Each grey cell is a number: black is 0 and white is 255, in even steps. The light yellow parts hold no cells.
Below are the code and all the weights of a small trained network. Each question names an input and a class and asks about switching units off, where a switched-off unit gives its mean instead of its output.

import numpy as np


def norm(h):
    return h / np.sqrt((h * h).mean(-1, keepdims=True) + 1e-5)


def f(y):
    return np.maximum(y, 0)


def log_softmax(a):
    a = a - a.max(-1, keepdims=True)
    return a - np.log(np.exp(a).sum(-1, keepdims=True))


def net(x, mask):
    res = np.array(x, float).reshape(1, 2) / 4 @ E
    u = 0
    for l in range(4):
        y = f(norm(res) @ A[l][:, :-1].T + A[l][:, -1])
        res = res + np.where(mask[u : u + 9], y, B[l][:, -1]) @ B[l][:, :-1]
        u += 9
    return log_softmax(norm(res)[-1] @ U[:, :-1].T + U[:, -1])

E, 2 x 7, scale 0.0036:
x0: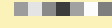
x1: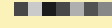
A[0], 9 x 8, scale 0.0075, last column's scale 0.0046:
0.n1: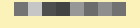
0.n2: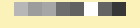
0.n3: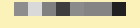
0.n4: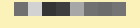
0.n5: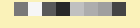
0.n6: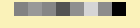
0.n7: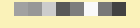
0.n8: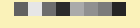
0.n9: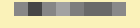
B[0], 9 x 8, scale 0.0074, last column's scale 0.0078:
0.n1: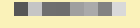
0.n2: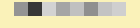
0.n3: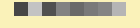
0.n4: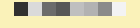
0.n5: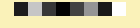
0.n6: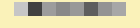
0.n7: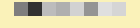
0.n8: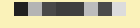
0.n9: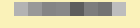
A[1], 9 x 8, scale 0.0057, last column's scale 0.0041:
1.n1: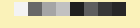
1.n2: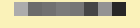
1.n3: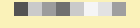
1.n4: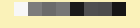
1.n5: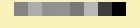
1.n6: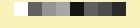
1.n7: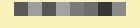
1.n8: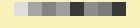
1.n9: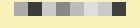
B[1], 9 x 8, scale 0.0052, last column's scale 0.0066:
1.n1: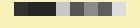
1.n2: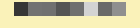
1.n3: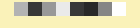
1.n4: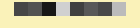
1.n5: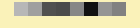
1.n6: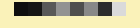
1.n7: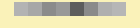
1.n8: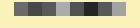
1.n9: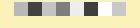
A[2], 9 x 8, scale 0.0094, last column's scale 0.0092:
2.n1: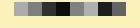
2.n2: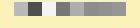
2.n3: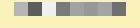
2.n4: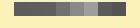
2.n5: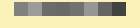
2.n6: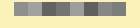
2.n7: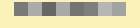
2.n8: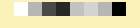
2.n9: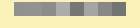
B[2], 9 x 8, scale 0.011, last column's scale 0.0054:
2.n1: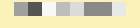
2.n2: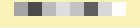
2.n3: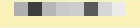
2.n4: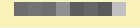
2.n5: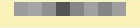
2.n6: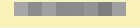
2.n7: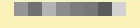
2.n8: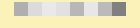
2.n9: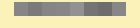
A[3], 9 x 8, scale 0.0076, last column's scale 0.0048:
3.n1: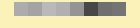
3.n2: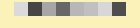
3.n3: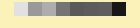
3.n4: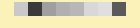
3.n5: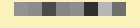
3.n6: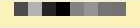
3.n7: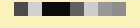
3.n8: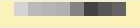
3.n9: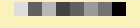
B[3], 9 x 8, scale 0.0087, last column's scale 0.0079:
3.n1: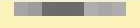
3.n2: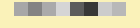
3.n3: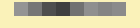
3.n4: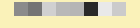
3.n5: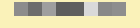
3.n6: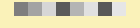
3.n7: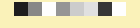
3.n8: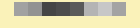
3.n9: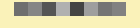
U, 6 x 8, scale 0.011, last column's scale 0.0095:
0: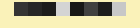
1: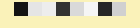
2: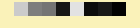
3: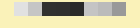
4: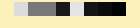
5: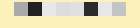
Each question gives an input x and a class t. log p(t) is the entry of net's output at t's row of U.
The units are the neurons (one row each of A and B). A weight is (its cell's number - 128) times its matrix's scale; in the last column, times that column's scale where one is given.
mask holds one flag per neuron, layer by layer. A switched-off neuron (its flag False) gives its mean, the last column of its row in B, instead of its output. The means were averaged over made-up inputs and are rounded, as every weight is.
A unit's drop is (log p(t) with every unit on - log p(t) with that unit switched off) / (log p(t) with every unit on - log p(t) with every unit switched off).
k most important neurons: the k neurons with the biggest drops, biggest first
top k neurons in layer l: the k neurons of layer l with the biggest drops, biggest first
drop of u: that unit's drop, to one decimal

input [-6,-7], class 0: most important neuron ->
[0.n7]
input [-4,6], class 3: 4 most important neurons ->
[0.n8, 0.n5, 1.n3, 2.n7]
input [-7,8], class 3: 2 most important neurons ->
[0.n8, 0.n5]
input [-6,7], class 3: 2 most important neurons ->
[0.n8, 0.n5]
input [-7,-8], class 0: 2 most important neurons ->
[0.n7, 0.n2]
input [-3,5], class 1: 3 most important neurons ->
[0.n4, 2.n3, 2.n2]
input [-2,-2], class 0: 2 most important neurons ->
[0.n4, 0.n7]
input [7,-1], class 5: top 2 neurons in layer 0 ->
[0.n2, 0.n7]
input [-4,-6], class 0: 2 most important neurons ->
[0.n7, 0.n2]
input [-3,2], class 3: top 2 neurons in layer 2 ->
[2.n2, 2.n3]
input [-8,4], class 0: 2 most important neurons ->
[0.n4, 0.n5]
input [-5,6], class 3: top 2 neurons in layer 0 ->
[0.n8, 0.n5]
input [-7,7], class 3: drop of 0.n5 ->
0.2
